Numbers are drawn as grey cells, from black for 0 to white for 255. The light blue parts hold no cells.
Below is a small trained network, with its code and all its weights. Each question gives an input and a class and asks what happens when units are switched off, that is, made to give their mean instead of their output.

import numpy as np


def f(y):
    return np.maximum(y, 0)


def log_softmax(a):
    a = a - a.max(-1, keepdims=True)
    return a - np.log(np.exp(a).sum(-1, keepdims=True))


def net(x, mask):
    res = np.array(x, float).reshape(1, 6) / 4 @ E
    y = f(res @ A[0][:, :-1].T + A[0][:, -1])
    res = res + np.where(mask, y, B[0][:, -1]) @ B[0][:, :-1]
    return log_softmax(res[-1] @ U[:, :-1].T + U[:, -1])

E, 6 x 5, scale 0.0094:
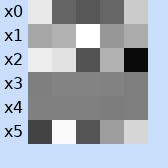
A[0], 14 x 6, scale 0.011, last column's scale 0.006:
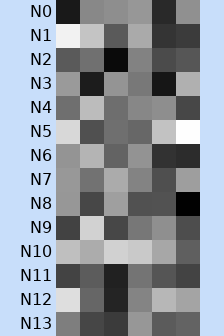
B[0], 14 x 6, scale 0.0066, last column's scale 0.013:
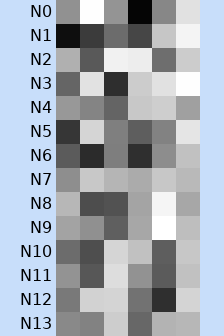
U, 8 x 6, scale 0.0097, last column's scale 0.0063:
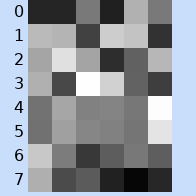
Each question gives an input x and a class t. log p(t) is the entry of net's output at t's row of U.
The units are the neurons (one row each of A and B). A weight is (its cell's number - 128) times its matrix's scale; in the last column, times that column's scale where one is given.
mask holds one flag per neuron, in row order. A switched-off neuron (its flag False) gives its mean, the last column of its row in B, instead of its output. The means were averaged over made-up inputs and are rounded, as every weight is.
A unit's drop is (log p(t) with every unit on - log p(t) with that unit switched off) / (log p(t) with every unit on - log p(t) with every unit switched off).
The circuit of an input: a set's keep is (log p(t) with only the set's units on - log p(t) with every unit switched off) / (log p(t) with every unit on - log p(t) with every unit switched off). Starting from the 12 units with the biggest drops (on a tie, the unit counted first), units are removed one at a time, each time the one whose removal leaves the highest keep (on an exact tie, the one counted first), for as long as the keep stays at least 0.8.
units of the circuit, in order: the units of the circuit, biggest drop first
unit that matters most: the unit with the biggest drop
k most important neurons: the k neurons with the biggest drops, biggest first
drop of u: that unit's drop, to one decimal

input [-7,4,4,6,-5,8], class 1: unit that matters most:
N9
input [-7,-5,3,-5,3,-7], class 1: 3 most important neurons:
[N3 N8 N12]
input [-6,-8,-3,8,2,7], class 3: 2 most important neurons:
[N2 N11]
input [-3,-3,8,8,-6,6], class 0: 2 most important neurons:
[N1 N6]
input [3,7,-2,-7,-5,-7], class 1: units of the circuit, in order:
[N3 N8]
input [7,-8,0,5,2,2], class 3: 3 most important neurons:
[N2 N0 N11]
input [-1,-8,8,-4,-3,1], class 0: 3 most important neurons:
[N1 N6 N10]
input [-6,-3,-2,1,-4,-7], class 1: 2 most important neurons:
[N3 N8]
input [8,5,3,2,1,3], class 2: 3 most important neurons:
[N12 N5 N2]
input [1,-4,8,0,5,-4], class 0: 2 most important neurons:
[N1 N6]
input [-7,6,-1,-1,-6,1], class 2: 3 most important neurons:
[N0 N2 N1]
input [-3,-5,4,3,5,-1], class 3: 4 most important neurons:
[N2 N11 N5 N13]
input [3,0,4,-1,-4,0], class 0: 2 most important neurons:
[N1 N0]
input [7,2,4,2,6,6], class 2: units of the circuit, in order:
[N12]
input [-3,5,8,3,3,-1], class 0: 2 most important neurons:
[N1 N6]
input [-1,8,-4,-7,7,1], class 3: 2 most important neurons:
[N10 N1]
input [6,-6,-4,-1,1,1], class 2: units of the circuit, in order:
[N12 N1]
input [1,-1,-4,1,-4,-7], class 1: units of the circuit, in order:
[N3 N1]
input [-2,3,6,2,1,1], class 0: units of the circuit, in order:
[N1 N6]
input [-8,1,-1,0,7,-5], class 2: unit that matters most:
N0
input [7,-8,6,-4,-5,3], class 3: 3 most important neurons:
[N2 N12 N0]
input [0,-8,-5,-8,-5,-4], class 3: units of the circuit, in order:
[N2 N11]
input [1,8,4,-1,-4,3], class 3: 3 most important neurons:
[N10 N3 N0]
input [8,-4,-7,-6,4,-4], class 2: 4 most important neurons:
[N12 N1 N5 N6]
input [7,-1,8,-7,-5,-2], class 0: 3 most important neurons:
[N1 N6 N0]
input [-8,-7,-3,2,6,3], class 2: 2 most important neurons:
[N0 N10]
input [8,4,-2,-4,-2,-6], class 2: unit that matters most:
N5
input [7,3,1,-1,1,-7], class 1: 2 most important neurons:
[N3 N8]
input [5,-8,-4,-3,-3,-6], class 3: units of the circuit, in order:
[N2 N1]
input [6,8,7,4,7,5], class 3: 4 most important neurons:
[N10 N0 N3 N12]
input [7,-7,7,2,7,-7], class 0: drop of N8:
0.1
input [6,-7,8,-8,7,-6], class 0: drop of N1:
1.8
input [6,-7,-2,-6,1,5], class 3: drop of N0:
0.3
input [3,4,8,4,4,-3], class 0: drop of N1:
0.8
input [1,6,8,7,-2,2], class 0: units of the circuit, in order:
[N1]
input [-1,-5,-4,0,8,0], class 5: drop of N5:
-0.2
